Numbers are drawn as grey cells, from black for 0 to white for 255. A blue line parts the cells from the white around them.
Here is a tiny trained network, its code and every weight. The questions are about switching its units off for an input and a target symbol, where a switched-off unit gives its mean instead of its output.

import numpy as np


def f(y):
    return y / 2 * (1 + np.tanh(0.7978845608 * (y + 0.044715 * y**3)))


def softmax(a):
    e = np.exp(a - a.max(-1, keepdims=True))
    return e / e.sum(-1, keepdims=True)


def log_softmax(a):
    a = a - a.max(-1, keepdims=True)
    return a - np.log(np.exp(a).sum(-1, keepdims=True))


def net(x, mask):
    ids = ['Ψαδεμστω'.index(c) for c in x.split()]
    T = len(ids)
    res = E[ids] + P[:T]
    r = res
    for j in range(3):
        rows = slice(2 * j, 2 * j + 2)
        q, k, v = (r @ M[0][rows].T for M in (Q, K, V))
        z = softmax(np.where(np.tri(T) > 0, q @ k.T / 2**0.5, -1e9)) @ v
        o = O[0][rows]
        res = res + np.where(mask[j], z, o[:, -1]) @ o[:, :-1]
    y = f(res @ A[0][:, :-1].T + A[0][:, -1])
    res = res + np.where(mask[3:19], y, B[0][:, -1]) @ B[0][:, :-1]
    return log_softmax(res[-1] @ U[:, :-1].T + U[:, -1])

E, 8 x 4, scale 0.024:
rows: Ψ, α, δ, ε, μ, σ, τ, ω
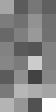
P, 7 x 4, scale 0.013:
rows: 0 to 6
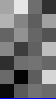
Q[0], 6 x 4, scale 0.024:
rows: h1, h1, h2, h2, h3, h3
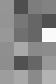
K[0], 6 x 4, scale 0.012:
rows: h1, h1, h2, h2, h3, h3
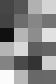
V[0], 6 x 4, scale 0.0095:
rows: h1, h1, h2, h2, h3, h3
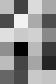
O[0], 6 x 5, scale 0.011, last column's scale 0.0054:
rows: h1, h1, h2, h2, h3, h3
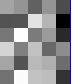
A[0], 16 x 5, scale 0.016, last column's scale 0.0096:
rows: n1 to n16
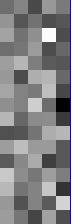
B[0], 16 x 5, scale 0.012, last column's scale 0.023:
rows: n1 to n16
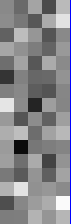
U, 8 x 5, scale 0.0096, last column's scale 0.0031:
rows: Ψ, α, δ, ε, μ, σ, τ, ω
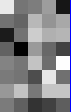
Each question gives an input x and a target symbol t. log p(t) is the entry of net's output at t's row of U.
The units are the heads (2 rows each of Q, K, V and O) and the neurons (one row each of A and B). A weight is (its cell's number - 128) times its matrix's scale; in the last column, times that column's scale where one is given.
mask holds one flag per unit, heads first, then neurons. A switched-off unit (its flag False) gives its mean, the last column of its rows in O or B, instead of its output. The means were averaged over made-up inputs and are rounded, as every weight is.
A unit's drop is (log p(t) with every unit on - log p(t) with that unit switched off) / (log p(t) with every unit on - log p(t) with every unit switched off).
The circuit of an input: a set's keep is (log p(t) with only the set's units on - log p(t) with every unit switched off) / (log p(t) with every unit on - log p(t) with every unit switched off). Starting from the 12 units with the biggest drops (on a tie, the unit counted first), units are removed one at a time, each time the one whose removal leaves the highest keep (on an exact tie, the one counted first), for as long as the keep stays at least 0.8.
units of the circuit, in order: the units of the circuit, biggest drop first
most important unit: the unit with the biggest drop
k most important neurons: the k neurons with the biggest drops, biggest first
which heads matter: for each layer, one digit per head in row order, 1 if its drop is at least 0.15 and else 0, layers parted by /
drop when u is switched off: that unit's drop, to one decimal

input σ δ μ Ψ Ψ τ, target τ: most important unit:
n10
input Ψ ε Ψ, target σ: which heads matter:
100
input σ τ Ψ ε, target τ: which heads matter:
011
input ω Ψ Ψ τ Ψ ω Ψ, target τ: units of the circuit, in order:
h3; h1
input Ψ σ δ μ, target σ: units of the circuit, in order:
n1; n12
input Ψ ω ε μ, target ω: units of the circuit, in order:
n15; h1; h2
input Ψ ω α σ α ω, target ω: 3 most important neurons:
n1; n15; n7
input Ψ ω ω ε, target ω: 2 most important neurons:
n1; n15
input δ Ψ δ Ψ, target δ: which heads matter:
001
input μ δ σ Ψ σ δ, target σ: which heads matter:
110
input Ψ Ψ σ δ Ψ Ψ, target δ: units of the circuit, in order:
h3; n6
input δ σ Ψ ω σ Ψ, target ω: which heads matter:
101
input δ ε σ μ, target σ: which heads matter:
010
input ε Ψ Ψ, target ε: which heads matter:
011
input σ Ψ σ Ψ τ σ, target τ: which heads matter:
010
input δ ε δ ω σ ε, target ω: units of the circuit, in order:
h1
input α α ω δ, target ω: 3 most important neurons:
n15; n16; n2
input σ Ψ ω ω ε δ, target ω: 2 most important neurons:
n15; n10
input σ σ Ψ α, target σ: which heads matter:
010
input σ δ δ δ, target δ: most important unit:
n2
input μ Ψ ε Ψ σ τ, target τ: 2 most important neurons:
n14; n10
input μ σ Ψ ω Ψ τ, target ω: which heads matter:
100
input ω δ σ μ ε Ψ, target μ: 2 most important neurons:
n14; n13
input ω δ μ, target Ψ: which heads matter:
011
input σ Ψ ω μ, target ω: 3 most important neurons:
n15; n1; n2
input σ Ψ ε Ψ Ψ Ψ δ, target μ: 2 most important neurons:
n12; n2
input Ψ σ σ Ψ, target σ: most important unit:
h2
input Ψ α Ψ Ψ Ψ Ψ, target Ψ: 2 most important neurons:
n14; n9
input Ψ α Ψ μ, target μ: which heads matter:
111
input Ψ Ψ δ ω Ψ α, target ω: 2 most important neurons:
n15; n1
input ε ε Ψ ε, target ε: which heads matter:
110
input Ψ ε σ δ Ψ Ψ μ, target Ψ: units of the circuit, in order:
n8; h3; h2
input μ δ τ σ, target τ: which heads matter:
110
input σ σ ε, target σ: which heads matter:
010
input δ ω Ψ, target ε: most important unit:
h2
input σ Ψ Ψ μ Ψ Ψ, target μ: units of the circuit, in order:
h3; n3; n2; h2
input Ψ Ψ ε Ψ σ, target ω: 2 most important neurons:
n16; n15
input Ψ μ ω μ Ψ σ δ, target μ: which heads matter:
000
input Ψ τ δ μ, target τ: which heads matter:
010
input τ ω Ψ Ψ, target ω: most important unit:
n1
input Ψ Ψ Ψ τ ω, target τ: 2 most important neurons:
n10; n3
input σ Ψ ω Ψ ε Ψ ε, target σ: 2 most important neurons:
n2; n1
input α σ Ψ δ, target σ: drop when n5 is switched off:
-0.1
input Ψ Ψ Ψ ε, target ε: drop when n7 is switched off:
0.0
